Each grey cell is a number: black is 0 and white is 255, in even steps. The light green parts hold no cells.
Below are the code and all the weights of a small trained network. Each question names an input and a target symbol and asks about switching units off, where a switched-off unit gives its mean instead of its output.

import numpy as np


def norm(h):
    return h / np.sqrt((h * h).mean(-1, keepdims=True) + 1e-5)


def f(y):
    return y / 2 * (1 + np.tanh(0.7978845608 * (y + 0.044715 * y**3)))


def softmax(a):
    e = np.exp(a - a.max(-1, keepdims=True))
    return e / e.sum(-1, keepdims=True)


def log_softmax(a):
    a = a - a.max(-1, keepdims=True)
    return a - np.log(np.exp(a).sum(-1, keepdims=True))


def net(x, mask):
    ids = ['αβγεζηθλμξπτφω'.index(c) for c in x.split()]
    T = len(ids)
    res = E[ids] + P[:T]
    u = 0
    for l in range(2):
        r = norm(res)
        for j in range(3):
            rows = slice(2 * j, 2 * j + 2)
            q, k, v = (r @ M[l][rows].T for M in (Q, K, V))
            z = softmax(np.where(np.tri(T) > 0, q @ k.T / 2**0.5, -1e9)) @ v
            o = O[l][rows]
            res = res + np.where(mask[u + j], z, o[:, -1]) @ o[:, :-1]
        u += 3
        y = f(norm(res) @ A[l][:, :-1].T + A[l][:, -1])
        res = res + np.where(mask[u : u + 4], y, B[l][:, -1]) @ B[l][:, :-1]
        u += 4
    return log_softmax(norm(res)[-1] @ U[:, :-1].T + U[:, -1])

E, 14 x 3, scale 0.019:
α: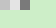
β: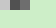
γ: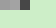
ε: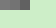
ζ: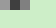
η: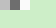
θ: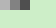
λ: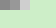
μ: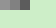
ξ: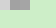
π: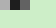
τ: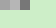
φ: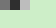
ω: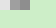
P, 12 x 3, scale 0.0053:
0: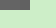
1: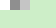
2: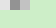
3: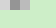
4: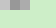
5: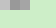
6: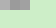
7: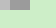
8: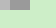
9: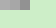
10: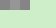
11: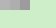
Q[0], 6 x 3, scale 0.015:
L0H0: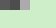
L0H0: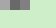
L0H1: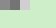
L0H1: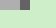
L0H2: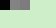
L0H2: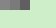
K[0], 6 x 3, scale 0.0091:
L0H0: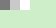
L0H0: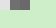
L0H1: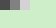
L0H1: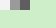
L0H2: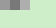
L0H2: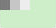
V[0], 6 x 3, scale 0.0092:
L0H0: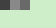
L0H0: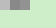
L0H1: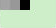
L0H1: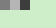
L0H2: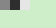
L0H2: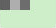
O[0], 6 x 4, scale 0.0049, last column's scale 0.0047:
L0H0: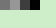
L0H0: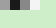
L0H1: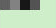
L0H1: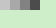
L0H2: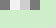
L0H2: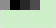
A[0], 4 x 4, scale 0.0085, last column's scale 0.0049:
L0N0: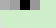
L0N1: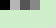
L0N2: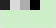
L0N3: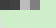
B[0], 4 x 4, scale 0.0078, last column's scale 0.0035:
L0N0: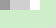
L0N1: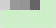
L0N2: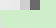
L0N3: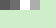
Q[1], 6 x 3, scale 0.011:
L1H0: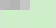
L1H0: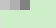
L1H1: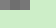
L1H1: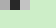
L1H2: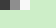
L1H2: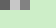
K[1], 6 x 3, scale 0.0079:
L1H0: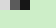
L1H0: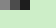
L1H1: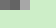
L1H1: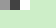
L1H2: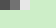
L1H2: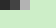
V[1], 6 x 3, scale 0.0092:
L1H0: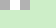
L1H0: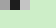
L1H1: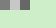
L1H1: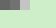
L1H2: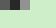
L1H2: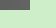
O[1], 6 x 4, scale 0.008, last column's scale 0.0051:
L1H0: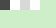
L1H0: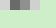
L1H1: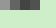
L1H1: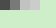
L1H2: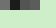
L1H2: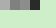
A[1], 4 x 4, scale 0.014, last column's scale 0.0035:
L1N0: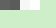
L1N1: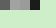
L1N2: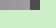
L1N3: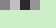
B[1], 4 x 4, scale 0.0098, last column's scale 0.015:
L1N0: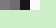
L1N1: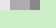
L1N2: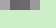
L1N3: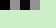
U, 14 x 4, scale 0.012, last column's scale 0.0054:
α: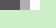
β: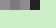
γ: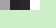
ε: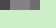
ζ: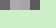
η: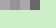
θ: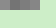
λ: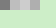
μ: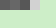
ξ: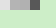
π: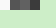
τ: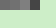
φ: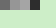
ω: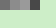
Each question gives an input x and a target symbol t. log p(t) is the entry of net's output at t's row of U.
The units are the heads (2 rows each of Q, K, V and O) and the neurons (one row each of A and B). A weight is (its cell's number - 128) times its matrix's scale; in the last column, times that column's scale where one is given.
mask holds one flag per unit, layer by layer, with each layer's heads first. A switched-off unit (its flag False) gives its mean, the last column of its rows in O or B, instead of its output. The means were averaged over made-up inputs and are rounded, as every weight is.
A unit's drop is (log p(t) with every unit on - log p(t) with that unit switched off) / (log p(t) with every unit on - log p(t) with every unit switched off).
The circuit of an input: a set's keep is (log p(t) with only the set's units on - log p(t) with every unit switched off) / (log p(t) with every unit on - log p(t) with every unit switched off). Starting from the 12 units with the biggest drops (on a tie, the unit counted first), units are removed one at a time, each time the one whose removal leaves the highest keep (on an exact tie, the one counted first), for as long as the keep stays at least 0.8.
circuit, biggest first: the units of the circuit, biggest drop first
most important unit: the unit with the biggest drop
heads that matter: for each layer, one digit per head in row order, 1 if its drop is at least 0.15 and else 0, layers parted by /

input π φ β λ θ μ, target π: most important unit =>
L0N0
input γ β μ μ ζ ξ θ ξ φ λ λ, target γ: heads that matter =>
001 / 101
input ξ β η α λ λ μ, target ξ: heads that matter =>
000 / 000
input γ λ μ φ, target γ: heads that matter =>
001 / 100
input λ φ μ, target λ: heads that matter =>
010 / 100
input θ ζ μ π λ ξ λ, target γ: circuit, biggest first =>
(L1H0, L1N0)
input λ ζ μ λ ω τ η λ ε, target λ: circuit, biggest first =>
(L0H1, L0N0, L0H2)
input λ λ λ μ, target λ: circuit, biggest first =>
(L0H1, L1H0, L0N0)
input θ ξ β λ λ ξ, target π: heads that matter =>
001 / 100
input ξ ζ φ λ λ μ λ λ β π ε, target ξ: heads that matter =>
001 / 000
